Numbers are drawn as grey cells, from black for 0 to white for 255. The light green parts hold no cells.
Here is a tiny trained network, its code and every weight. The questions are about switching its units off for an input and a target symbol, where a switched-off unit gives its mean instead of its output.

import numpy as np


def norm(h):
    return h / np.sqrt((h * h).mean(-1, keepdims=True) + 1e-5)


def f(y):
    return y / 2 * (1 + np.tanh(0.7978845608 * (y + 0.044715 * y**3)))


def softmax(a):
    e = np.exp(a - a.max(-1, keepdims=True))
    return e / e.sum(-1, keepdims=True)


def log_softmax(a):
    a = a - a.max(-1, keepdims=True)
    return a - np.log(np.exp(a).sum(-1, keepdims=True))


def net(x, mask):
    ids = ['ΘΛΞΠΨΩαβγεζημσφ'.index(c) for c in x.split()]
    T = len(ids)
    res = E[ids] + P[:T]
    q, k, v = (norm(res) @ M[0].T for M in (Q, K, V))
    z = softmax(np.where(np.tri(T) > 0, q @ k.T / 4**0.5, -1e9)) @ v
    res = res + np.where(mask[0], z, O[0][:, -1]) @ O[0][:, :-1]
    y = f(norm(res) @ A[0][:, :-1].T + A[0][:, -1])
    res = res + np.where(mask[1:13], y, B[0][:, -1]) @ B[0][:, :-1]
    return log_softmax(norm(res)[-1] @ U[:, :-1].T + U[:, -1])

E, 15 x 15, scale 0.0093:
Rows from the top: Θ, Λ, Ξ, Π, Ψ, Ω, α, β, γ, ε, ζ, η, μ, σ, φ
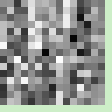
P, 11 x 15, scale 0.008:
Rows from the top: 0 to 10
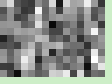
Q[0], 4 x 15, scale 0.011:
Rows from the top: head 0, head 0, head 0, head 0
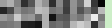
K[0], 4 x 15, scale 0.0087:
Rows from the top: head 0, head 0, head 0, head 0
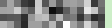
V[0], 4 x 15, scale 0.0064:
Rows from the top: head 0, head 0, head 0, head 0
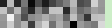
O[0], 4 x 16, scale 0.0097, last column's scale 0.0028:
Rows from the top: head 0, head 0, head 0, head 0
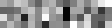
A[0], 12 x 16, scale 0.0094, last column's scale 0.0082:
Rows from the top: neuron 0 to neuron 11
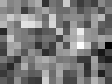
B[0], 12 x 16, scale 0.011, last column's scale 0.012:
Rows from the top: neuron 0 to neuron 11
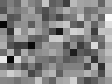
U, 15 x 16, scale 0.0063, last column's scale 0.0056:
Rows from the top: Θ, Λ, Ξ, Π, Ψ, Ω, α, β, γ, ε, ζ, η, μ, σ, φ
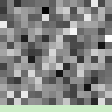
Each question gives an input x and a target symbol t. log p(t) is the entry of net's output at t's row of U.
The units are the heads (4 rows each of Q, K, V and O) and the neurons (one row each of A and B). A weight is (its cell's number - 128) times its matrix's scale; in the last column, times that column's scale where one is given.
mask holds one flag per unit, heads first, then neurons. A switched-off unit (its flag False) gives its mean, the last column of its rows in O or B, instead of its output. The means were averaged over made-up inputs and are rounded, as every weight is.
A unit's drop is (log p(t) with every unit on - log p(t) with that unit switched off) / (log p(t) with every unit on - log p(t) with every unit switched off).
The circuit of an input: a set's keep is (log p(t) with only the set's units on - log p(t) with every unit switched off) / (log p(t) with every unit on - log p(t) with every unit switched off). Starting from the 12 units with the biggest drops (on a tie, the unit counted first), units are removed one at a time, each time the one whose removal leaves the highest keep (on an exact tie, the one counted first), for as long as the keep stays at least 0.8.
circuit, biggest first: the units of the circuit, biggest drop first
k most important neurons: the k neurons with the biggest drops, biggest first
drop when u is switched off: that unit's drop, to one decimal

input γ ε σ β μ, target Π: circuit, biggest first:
neuron 6; neuron 4
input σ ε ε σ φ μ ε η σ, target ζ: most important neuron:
neuron 4
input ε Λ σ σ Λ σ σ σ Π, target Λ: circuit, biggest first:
neuron 3; neuron 6
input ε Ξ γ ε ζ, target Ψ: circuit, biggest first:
head 0; neuron 11; neuron 10
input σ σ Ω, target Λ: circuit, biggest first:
head 0; neuron 3; neuron 6
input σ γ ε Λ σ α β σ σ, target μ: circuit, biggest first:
head 0; neuron 11
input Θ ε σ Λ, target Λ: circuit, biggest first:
neuron 3; head 0
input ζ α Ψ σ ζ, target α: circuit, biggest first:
head 0; neuron 10
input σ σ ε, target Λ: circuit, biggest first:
head 0; neuron 3; neuron 6
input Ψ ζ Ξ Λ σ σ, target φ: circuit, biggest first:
head 0; neuron 11
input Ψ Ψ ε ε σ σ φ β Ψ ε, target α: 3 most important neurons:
neuron 9; neuron 8; neuron 10
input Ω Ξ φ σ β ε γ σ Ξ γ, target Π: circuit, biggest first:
neuron 6; neuron 4; neuron 3
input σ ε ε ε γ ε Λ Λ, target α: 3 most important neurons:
neuron 8; neuron 9; neuron 10
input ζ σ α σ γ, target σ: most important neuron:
neuron 7
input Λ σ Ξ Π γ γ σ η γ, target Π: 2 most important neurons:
neuron 6; neuron 4
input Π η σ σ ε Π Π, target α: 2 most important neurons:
neuron 8; neuron 9
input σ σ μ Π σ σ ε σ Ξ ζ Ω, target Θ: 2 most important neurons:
neuron 0; neuron 4
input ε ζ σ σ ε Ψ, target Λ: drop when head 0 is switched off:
0.2
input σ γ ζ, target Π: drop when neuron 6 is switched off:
0.3
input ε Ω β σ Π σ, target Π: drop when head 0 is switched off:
0.2
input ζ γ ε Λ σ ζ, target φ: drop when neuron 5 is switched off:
0.0
